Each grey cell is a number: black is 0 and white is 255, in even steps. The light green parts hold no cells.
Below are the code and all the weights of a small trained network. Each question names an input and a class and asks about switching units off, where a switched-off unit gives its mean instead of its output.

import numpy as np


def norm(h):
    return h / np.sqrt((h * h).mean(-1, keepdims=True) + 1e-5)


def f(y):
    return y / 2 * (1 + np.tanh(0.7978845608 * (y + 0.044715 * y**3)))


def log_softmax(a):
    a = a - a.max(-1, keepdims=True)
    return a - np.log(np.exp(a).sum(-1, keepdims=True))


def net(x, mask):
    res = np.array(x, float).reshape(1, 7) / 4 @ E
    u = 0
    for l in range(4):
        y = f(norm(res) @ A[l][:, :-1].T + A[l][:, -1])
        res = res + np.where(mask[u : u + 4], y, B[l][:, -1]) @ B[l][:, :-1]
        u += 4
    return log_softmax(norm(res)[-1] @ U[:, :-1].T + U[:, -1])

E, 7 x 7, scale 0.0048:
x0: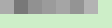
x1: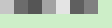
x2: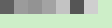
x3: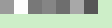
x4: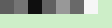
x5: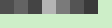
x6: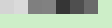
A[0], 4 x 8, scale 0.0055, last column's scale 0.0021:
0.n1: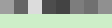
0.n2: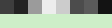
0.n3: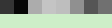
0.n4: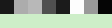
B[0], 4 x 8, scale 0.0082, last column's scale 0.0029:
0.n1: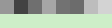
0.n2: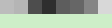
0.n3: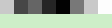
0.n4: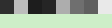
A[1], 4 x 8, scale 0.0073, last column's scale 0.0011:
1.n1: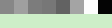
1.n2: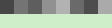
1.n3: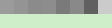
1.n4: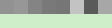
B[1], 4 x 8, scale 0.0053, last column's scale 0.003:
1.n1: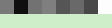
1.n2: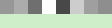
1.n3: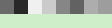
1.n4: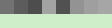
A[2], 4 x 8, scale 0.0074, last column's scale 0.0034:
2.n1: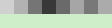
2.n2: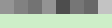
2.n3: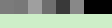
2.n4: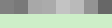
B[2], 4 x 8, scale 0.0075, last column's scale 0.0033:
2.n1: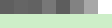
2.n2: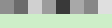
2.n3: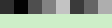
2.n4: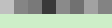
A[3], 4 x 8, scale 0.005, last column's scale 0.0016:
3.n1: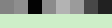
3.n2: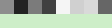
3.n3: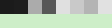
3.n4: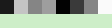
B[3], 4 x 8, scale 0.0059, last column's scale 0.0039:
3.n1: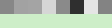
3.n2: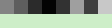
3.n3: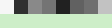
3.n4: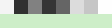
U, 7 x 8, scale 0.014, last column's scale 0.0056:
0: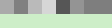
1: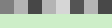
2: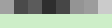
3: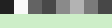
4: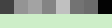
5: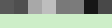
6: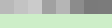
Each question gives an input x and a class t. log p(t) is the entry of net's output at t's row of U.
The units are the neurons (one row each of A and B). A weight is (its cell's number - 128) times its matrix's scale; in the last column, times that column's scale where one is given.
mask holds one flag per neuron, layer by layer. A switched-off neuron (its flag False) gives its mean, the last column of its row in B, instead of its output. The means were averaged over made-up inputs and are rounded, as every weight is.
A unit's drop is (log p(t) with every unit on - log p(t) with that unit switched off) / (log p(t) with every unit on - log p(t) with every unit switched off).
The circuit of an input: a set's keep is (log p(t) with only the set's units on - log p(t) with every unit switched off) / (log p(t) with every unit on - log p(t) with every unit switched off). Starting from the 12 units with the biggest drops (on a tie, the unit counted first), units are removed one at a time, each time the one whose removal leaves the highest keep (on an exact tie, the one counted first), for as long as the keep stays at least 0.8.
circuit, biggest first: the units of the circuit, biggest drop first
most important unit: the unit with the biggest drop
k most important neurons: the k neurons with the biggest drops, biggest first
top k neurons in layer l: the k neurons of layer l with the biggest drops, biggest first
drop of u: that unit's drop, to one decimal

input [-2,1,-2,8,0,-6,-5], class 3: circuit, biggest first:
[0.n4, 0.n3]
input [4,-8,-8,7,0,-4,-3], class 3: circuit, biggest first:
[0.n4]
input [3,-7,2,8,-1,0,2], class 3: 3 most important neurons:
[0.n4, 0.n3, 3.n3]
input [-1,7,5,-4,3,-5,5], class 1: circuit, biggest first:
[0.n3, 3.n4]
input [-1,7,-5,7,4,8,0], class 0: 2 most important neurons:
[1.n2, 0.n4]
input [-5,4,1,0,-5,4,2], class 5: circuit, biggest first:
[2.n3, 3.n2]
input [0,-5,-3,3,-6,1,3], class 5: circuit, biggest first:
[2.n3, 0.n3]
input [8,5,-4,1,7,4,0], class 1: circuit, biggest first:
[0.n3, 3.n1, 3.n4]
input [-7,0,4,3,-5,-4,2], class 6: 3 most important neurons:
[0.n3, 0.n2, 1.n1]
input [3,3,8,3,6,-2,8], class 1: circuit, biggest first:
[0.n3, 3.n3]
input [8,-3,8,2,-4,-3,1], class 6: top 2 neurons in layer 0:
[0.n3, 0.n4]
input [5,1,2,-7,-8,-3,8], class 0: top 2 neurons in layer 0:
[0.n1, 0.n4]
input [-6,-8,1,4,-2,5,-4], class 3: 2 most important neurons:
[0.n4, 1.n1]
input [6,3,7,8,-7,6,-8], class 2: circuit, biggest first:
[0.n3]
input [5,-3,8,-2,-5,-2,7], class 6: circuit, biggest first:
[0.n3, 3.n3]
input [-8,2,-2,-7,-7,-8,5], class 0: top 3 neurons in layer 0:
[0.n1, 0.n3, 0.n4]
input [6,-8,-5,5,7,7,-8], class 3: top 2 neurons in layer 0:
[0.n4, 0.n1]
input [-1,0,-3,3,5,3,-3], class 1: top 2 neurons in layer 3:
[3.n1, 3.n2]
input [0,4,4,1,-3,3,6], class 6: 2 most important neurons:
[0.n3, 1.n1]
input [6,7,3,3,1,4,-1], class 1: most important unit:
3.n4
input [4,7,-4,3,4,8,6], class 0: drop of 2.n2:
0.2
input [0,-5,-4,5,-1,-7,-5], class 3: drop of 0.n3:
0.2
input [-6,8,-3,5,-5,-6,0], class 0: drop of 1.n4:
0.3
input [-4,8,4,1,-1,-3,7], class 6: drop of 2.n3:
0.1
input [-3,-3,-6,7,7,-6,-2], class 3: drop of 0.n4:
0.9
